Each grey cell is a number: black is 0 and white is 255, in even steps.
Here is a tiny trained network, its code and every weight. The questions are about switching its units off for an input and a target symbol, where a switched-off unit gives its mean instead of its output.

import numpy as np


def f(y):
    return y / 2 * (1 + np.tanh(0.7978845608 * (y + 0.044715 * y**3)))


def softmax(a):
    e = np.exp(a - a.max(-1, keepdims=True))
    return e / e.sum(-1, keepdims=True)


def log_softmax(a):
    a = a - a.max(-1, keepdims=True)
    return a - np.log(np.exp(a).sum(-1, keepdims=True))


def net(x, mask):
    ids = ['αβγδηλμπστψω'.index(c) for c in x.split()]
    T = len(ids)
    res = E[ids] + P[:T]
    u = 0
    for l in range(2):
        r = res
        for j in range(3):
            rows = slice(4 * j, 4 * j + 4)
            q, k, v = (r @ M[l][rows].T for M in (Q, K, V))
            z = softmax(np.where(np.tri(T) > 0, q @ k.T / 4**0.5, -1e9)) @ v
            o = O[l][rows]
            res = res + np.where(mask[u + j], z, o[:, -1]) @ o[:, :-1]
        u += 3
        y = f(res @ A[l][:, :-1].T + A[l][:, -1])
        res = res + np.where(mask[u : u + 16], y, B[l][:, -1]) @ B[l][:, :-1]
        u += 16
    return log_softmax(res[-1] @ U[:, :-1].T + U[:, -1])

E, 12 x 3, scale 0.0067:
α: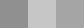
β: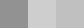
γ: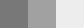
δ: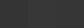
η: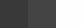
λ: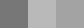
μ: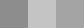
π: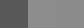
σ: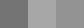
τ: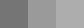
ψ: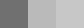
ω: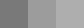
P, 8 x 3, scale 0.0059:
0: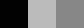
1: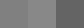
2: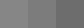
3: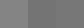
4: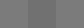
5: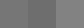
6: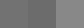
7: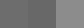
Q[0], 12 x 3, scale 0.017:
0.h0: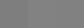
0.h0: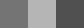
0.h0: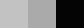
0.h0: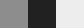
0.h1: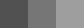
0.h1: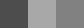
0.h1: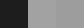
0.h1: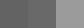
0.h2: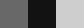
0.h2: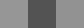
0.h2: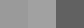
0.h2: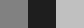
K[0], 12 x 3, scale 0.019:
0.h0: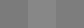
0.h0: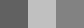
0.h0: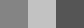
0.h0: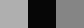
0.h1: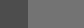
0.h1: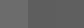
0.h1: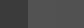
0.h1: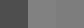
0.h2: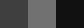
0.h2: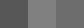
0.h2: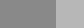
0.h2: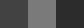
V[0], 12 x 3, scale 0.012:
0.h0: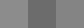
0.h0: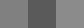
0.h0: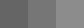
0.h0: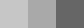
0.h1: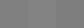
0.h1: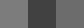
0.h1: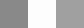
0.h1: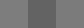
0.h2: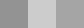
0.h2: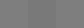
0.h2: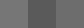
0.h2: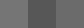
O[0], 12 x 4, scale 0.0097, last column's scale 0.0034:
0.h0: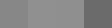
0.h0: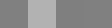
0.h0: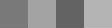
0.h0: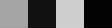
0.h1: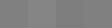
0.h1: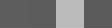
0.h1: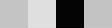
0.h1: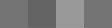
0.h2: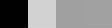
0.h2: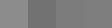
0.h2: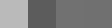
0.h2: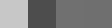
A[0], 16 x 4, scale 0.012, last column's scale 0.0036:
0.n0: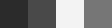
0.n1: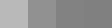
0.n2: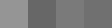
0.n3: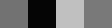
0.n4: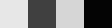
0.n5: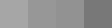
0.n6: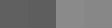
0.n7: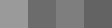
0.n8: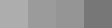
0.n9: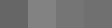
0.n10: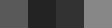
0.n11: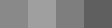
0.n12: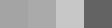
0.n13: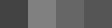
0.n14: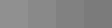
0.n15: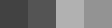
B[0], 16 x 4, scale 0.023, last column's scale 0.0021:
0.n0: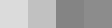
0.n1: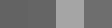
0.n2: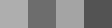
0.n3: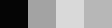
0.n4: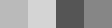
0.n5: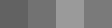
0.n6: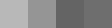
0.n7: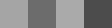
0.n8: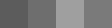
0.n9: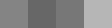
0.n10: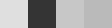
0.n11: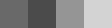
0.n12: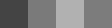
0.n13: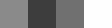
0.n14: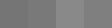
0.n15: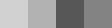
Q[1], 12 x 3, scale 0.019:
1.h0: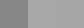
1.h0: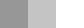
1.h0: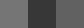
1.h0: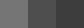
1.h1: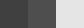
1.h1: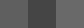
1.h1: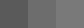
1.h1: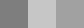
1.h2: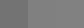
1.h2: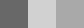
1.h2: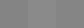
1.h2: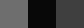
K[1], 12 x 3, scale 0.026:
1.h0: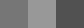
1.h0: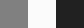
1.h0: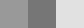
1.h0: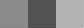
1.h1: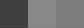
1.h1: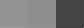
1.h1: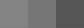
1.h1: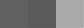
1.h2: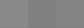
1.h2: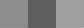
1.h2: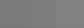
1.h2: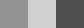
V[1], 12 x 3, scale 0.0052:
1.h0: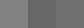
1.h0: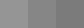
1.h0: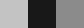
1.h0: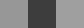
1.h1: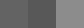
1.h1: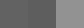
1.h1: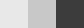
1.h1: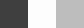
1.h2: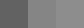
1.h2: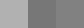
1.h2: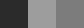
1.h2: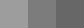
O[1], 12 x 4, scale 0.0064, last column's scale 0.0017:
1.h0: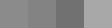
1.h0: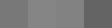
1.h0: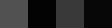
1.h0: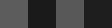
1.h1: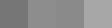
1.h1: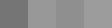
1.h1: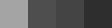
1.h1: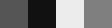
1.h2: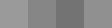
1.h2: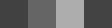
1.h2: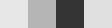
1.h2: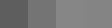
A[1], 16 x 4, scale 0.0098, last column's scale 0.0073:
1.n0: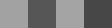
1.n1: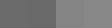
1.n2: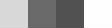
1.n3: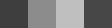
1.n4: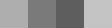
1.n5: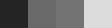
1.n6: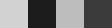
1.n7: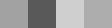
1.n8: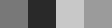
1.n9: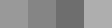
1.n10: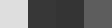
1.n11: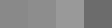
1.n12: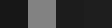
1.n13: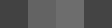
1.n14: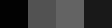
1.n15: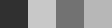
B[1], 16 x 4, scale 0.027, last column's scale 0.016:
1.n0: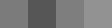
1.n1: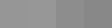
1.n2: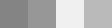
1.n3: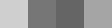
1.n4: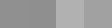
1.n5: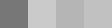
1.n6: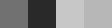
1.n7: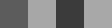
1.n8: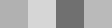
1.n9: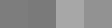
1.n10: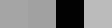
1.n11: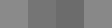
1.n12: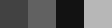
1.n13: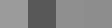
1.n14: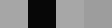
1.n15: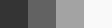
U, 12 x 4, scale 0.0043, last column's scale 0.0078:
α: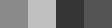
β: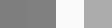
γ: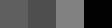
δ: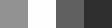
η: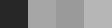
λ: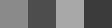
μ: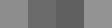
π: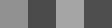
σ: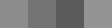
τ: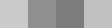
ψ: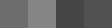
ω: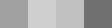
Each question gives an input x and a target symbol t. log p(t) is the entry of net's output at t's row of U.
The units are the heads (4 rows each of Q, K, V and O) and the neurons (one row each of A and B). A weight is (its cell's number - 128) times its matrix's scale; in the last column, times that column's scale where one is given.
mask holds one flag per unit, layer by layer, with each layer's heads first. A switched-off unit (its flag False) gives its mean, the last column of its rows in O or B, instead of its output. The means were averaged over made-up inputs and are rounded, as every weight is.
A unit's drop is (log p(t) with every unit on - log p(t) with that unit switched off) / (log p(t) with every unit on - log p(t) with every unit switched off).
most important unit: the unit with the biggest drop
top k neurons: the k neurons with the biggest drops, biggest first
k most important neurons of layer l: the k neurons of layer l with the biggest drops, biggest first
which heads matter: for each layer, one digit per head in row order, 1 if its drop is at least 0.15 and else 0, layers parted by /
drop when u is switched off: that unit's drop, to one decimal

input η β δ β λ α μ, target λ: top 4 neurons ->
(1.n14; 0.n10; 0.n3; 1.n12)
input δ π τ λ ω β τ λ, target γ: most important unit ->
0.n3
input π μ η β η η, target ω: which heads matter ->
011 / 011
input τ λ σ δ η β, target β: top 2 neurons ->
(0.n13; 0.n10)
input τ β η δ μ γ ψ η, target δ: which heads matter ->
011 / 001
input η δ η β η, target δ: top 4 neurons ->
(0.n3; 0.n10; 1.n7; 1.n8)
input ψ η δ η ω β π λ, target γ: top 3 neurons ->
(0.n3; 0.n10; 1.n14)
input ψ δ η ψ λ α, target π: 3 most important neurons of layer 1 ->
(1.n14; 1.n12; 1.n13)
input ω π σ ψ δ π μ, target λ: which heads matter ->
000 / 101
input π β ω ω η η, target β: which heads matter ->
111 / 101
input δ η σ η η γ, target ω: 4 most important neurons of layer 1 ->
(1.n8; 1.n5; 1.n6; 1.n3)
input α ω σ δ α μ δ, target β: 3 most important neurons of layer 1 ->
(1.n6; 1.n2; 1.n12)
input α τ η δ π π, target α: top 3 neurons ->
(0.n3; 0.n10; 1.n10)
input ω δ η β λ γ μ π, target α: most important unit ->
1.h0
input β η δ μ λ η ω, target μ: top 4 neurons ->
(0.n10; 0.n3; 1.n14; 1.n12)
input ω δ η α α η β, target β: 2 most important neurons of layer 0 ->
(0.n10; 0.n13)
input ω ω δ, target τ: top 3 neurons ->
(1.n10; 1.n6; 0.n10)
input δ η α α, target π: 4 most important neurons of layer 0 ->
(0.n10; 0.n3; 0.n0; 0.n13)
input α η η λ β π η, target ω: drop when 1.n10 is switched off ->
0.2
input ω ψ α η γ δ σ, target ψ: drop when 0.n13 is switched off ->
0.1
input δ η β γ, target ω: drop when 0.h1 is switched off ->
0.1
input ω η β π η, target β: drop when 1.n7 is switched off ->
0.2
